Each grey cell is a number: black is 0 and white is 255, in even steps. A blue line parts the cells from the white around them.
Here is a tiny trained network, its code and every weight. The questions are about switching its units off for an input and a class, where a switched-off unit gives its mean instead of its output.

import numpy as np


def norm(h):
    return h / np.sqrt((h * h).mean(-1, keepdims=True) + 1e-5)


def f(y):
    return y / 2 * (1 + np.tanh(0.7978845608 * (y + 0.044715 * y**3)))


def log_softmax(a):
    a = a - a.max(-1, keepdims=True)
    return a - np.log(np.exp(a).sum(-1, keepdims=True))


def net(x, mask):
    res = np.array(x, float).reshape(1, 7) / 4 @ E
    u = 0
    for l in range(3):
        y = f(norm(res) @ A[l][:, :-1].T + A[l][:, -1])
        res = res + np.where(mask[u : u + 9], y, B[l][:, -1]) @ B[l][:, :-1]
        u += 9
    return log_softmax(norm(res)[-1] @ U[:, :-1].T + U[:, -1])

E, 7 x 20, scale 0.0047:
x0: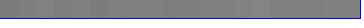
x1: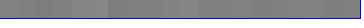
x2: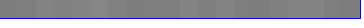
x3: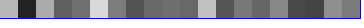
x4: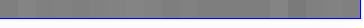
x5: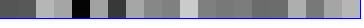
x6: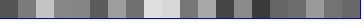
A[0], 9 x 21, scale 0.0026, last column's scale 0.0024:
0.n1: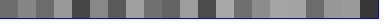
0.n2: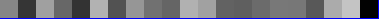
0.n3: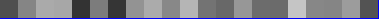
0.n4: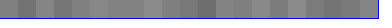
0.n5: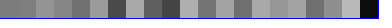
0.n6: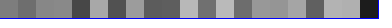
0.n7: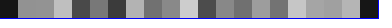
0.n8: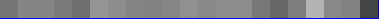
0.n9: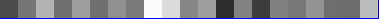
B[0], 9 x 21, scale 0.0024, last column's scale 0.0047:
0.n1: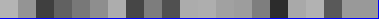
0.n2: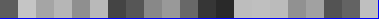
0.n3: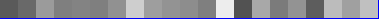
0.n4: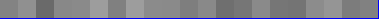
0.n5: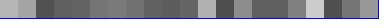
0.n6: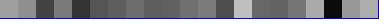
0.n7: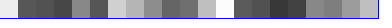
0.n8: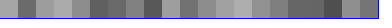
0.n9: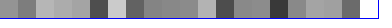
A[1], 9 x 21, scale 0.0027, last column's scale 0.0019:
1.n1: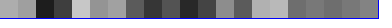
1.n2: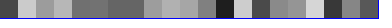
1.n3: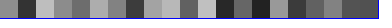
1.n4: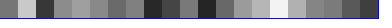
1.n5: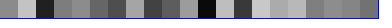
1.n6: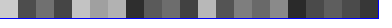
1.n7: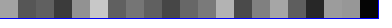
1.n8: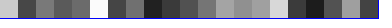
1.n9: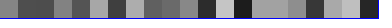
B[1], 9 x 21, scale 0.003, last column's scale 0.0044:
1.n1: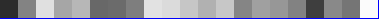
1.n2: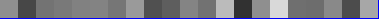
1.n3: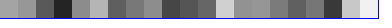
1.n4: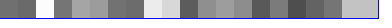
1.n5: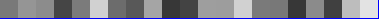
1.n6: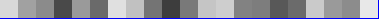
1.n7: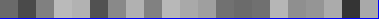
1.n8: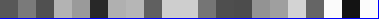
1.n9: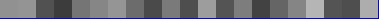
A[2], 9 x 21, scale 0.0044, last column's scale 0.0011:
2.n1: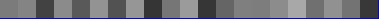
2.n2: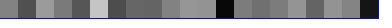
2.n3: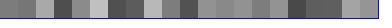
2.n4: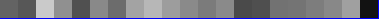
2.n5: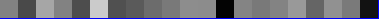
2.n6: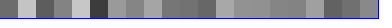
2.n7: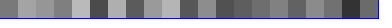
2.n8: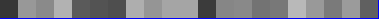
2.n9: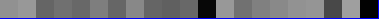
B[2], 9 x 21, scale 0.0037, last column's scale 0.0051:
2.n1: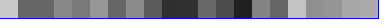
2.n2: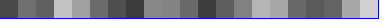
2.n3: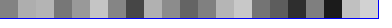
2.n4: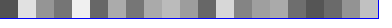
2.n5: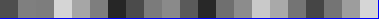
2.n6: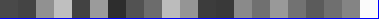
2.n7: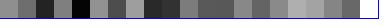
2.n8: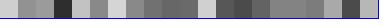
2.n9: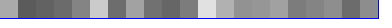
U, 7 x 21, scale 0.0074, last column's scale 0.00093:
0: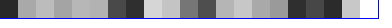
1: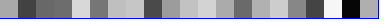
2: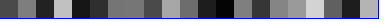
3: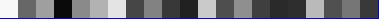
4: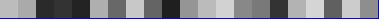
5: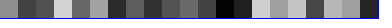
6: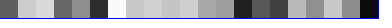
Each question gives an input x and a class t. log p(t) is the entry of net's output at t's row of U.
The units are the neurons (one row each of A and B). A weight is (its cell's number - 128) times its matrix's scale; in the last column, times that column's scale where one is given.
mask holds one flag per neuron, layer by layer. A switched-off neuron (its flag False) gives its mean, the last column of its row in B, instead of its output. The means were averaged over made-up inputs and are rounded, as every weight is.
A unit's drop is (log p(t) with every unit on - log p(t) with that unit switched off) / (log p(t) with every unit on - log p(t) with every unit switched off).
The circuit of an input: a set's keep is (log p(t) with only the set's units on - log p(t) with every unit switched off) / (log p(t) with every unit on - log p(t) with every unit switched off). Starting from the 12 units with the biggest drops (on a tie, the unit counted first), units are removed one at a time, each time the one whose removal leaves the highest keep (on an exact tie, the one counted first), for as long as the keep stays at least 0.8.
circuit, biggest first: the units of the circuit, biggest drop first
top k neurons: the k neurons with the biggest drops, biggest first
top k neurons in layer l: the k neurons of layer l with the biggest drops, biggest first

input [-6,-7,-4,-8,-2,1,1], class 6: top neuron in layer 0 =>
(0.n6)
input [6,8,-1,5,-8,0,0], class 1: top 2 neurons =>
(1.n8 1.n6)
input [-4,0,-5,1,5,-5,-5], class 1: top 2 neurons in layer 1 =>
(1.n8 1.n7)
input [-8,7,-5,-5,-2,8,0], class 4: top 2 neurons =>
(1.n1 1.n8)
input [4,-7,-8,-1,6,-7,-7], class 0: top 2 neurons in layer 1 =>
(1.n5 1.n4)
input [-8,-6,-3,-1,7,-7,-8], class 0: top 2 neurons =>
(1.n5 1.n4)
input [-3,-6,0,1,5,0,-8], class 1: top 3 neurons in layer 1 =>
(1.n8 1.n1 1.n4)
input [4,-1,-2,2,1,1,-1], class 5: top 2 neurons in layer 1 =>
(1.n8 1.n5)
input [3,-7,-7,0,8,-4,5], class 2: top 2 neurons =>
(2.n7 1.n5)
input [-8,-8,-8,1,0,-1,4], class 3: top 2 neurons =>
(1.n8 1.n3)
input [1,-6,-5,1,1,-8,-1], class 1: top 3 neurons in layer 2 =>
(2.n7 2.n5 2.n2)
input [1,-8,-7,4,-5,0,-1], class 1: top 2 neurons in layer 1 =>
(1.n8 1.n6)
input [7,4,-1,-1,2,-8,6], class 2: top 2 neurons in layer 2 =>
(2.n7 2.n6)
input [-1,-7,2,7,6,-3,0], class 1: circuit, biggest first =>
(1.n8)
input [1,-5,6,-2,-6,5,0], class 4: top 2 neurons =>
(1.n1 1.n8)
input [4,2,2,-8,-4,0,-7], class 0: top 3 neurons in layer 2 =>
(2.n7 2.n6 2.n1)
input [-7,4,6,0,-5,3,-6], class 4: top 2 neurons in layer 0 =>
(0.n1 0.n7)
